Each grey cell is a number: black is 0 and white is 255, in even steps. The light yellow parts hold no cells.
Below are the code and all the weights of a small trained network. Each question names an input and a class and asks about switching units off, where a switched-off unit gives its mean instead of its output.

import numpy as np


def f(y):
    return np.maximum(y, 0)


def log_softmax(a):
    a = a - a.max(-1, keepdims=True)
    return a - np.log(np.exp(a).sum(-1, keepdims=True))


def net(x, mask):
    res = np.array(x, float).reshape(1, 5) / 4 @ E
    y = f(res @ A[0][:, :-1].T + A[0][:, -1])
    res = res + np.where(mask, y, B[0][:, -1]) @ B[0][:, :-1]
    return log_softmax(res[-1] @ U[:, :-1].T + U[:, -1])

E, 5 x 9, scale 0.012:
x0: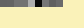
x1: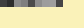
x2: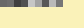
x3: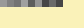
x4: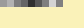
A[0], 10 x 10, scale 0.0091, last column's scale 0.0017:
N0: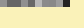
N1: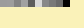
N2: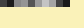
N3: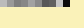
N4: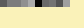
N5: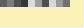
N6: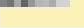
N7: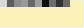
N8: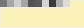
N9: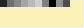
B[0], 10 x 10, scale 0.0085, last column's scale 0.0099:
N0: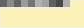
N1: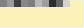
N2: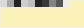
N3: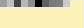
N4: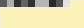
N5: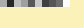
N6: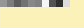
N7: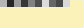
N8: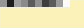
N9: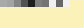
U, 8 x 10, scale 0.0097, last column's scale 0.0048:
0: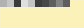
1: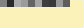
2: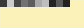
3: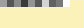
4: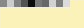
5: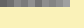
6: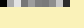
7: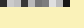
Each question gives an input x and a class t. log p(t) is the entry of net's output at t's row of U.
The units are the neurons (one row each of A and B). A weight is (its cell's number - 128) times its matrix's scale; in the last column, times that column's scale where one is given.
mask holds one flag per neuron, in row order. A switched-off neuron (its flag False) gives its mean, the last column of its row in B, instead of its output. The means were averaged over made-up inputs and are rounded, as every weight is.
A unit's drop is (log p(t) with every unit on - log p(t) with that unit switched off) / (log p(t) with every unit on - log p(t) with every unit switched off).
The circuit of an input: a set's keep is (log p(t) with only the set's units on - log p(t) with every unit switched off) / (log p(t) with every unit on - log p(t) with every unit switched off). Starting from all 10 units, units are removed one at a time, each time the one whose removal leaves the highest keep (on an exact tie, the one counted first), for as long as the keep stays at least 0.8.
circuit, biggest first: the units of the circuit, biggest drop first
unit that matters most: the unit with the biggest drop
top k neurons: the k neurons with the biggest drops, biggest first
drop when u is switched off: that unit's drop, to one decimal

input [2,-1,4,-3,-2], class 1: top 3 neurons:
N5, N7, N2
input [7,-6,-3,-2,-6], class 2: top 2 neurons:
N4, N2
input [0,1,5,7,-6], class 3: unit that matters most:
N7
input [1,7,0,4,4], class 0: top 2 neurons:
N2, N9
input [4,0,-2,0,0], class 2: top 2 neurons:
N4, N5
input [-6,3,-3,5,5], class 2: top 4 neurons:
N1, N9, N5, N0
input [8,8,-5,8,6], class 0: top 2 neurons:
N2, N6
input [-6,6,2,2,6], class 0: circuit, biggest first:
N2, N9
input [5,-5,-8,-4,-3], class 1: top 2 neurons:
N8, N2
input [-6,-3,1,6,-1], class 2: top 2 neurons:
N1, N2
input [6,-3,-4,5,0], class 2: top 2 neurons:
N4, N5
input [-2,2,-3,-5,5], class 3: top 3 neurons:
N9, N6, N5
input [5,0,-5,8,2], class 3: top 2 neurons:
N7, N5
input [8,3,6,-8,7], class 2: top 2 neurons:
N4, N8
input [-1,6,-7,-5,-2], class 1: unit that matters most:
N8
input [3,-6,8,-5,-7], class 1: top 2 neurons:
N5, N2
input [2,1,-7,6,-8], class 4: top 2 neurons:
N9, N5
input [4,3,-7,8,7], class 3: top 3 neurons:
N7, N5, N9
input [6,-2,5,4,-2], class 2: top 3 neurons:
N4, N8, N2
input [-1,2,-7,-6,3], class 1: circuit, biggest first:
N8
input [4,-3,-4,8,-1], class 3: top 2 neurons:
N7, N5
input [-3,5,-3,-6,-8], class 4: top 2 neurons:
N9, N7
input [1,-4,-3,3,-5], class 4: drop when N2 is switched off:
0.3
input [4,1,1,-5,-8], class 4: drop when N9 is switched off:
0.8
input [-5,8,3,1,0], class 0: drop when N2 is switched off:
1.0
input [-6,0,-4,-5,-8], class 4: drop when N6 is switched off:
-0.1
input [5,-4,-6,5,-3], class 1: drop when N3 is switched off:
-0.1
